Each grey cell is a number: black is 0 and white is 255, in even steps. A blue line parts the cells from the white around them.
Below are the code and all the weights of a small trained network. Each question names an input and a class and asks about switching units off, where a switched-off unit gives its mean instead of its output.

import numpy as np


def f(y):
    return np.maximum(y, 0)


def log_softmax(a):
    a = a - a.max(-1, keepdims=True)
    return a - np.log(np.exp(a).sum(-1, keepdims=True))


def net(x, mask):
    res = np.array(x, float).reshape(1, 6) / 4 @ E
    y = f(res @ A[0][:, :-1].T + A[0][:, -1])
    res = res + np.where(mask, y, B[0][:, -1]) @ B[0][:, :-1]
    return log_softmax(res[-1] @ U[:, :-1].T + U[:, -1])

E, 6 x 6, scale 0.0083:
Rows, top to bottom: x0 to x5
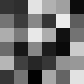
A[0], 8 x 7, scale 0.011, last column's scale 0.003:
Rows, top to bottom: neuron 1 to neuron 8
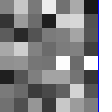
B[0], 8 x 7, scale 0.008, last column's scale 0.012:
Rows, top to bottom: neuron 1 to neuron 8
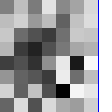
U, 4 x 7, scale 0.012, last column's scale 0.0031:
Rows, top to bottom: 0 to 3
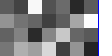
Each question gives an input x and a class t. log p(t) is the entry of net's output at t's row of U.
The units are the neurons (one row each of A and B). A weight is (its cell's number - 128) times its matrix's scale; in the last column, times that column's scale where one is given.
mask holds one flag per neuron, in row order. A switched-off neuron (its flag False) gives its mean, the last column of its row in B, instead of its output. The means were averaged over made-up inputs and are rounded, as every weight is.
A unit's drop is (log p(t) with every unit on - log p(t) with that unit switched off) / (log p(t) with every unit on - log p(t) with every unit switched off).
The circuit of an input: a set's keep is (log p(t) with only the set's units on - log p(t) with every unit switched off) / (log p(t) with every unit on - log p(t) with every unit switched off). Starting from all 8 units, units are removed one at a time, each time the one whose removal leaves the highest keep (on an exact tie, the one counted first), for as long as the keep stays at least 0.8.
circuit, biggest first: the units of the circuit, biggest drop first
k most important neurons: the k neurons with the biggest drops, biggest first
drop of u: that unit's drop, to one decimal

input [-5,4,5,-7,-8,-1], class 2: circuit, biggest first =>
(neuron 7)
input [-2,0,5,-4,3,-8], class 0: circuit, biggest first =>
(neuron 8; neuron 2)
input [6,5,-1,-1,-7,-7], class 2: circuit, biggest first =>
(neuron 5; neuron 7)
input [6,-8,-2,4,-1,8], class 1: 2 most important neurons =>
(neuron 3; neuron 6)
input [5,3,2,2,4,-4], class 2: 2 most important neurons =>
(neuron 8; neuron 7)
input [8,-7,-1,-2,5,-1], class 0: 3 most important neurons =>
(neuron 8; neuron 5; neuron 1)
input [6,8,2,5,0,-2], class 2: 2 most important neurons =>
(neuron 8; neuron 7)
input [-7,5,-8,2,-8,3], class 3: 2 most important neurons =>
(neuron 2; neuron 8)
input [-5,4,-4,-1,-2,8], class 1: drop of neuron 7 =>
0.2
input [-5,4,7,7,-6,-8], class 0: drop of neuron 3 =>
0.1
